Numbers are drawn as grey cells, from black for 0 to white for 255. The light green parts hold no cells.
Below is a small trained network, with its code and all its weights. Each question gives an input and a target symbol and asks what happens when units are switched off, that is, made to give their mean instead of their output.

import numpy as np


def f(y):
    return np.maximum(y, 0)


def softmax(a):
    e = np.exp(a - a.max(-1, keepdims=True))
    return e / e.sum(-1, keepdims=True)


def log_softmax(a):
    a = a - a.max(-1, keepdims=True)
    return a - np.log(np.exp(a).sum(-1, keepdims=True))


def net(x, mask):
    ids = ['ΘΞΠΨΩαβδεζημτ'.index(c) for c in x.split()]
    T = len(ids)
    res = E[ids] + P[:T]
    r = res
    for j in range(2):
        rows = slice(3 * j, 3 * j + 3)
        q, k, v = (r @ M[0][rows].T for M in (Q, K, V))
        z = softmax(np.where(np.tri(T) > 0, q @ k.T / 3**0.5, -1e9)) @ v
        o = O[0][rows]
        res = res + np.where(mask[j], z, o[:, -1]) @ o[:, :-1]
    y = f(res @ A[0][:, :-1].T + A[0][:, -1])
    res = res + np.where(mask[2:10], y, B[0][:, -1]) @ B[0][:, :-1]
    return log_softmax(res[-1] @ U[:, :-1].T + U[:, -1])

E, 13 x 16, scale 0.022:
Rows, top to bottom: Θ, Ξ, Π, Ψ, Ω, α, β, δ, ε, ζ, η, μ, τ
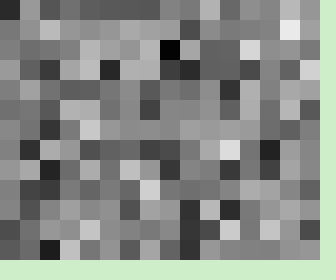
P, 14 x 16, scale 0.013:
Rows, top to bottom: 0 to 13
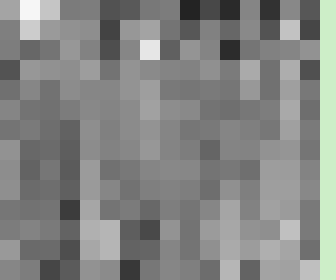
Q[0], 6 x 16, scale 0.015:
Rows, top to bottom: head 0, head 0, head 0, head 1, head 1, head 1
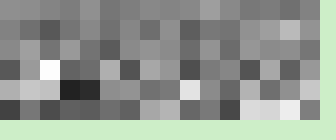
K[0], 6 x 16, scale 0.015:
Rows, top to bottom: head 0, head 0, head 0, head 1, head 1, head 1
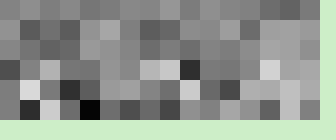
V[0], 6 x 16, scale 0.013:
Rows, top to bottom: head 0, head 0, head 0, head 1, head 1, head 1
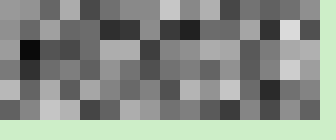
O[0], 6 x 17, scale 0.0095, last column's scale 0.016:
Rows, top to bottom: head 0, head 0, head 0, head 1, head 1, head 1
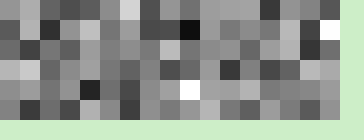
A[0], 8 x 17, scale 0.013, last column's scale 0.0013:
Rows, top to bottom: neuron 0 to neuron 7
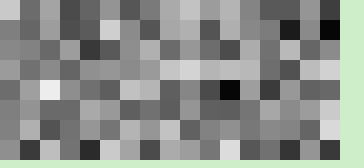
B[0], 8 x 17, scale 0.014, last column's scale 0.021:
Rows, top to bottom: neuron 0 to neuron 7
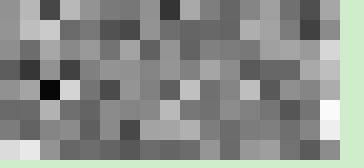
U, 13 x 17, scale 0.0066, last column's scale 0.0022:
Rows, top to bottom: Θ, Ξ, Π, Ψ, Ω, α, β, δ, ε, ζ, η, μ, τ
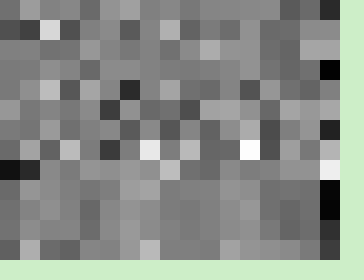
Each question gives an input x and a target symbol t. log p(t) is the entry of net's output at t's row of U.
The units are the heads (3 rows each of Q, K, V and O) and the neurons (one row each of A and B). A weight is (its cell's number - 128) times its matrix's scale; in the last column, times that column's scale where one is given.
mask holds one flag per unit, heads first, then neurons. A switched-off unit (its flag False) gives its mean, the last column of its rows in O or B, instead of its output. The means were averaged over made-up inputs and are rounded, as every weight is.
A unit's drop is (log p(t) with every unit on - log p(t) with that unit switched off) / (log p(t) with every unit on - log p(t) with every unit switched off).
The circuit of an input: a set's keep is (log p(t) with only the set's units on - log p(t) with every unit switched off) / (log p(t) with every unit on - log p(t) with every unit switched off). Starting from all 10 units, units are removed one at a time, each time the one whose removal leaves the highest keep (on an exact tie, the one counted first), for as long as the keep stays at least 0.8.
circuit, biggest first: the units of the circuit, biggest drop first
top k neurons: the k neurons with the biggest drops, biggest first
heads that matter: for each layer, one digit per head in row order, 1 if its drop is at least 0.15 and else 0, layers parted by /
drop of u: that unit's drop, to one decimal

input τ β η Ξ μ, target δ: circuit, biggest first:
(head 1; neuron 4; head 0)
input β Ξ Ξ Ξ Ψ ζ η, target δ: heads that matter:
01
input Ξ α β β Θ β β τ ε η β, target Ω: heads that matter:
11
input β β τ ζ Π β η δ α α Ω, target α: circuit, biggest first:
(head 1; neuron 2; neuron 6)
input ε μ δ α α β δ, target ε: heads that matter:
11
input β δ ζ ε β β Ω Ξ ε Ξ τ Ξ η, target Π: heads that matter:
01
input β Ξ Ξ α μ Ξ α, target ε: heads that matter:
01
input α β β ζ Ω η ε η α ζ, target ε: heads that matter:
10
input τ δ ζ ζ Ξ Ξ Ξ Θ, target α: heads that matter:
11
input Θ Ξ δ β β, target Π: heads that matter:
01
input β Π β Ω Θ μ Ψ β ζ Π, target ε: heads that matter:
01
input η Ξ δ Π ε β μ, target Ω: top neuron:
(neuron 4)
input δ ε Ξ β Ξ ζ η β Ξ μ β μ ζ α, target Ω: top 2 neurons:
(neuron 0; neuron 3)
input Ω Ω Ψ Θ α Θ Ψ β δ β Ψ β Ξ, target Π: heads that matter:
11
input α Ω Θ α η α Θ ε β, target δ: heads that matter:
01
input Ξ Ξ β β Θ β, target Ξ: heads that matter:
11
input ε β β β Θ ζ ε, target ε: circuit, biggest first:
(head 1)
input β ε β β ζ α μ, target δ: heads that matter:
01
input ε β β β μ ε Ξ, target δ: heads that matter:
00
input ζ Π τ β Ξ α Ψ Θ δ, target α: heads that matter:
00
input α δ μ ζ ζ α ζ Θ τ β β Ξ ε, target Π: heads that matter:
11
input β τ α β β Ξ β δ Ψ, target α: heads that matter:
01
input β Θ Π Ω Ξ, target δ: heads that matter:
10
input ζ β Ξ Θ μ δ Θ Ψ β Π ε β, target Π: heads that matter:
01
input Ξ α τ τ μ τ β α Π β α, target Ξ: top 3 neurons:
(neuron 4; neuron 0; neuron 5)
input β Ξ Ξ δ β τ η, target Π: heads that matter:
11
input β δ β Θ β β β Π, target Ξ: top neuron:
(neuron 3)
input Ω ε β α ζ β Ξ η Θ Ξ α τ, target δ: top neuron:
(neuron 3)
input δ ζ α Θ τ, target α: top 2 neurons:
(neuron 2; neuron 6)
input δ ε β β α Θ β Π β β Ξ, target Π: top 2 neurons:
(neuron 0; neuron 3)
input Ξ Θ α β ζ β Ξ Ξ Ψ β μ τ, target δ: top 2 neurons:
(neuron 4; neuron 3)
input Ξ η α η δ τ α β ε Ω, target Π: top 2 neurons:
(neuron 0; neuron 3)
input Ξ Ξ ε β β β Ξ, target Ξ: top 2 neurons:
(neuron 4; neuron 0)
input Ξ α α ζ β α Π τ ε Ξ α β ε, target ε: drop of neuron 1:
0.1
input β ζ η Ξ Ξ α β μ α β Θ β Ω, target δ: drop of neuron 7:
0.0
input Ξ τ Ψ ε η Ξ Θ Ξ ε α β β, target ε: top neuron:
(neuron 3)
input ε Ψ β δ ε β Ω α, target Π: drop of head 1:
1.1
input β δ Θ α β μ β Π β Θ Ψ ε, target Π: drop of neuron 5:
-0.1
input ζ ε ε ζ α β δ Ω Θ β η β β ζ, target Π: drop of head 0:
0.2
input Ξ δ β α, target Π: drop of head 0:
0.3
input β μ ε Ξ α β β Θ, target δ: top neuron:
(neuron 4)
